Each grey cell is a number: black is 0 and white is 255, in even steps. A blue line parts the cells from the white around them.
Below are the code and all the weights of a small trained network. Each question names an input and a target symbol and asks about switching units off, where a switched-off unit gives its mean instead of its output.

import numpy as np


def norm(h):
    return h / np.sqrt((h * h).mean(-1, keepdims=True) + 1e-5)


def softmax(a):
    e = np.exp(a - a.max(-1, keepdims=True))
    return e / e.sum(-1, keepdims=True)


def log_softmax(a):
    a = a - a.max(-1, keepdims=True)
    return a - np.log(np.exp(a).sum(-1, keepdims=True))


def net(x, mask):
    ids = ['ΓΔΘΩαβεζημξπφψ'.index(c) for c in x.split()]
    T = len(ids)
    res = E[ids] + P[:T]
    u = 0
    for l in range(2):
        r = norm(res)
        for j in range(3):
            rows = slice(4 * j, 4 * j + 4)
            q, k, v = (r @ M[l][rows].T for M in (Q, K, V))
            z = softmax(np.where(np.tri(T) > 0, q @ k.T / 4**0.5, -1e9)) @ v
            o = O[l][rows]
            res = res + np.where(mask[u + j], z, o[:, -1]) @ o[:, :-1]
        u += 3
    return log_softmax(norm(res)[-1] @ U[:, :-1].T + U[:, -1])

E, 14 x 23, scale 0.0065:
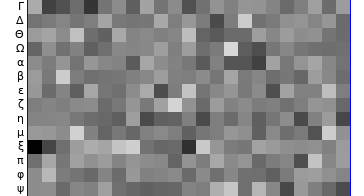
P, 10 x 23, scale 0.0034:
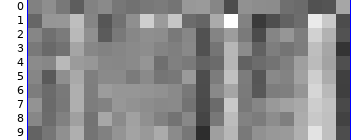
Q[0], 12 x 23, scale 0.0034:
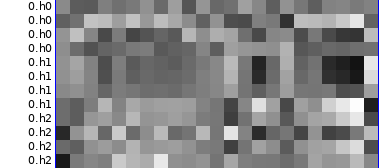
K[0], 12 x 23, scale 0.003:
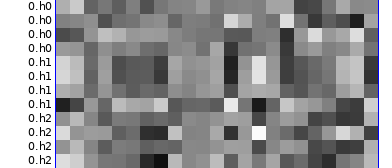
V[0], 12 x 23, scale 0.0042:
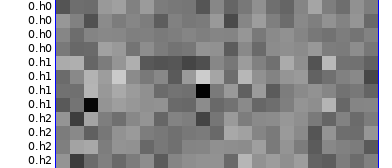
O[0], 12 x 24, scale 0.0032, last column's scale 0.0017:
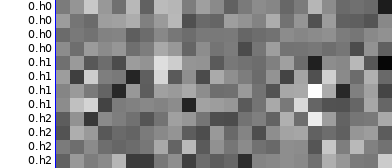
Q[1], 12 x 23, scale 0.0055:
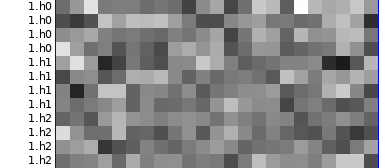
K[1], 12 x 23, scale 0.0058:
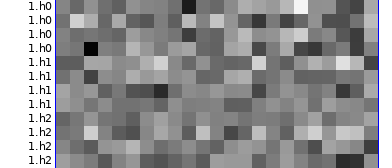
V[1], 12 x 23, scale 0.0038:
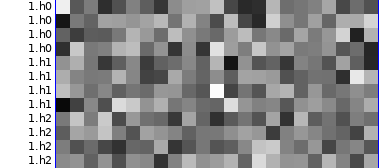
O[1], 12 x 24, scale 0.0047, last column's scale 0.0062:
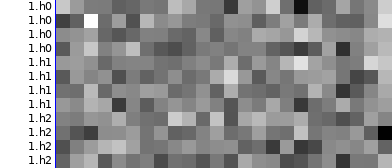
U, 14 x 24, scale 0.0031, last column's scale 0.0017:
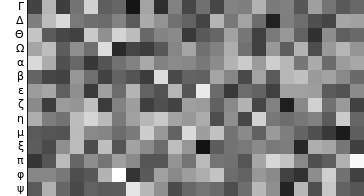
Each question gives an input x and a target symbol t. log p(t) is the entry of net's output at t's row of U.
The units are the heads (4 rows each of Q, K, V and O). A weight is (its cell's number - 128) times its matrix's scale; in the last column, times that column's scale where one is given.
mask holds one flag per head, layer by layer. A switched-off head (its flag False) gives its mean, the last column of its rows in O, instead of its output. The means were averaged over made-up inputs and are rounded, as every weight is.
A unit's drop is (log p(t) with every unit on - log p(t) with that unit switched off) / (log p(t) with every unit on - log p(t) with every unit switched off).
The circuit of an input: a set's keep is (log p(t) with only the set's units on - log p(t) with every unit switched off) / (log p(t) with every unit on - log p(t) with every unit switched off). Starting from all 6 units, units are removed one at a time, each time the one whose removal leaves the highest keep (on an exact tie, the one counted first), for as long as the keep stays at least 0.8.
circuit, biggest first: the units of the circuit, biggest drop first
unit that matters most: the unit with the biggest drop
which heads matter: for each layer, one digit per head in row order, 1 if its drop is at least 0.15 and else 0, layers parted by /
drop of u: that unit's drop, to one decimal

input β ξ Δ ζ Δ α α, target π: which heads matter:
010 / 100
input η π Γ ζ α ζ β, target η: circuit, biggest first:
(1.h2)
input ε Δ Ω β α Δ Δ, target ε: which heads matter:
000 / 001
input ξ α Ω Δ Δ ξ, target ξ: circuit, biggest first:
(1.h1; 1.h2)
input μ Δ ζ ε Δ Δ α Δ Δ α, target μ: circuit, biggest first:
(1.h1; 1.h2)
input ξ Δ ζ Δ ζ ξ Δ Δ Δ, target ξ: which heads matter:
010 / 011
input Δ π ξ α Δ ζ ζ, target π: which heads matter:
010 / 100
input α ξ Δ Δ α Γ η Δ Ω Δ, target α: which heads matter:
000 / 100
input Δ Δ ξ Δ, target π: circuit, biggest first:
(1.h0; 0.h1)
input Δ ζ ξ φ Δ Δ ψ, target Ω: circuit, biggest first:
(0.h1; 1.h0)
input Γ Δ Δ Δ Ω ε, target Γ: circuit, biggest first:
(0.h1; 0.h2)
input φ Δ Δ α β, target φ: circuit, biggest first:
(0.h2; 0.h1; 0.h0)
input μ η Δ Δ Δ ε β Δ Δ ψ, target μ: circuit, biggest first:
(1.h1; 1.h2)
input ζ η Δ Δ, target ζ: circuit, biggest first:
(0.h1)
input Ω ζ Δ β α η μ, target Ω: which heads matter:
000 / 100
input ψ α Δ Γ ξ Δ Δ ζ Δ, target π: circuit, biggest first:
(0.h1; 1.h0)
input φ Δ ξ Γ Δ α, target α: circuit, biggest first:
(1.h0; 0.h1)
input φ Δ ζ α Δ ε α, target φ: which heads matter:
001 / 000
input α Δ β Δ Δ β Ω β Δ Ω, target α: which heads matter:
000 / 000
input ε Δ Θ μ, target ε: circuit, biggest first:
(1.h2)
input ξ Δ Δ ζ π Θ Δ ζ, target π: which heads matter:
000 / 100
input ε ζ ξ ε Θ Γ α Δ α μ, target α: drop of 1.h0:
0.8
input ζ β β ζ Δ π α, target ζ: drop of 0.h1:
0.2
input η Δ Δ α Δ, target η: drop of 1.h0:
0.1
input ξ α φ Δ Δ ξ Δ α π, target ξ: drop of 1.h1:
1.0
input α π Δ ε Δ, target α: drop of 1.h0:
0.1
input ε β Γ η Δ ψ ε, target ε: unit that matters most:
1.h2
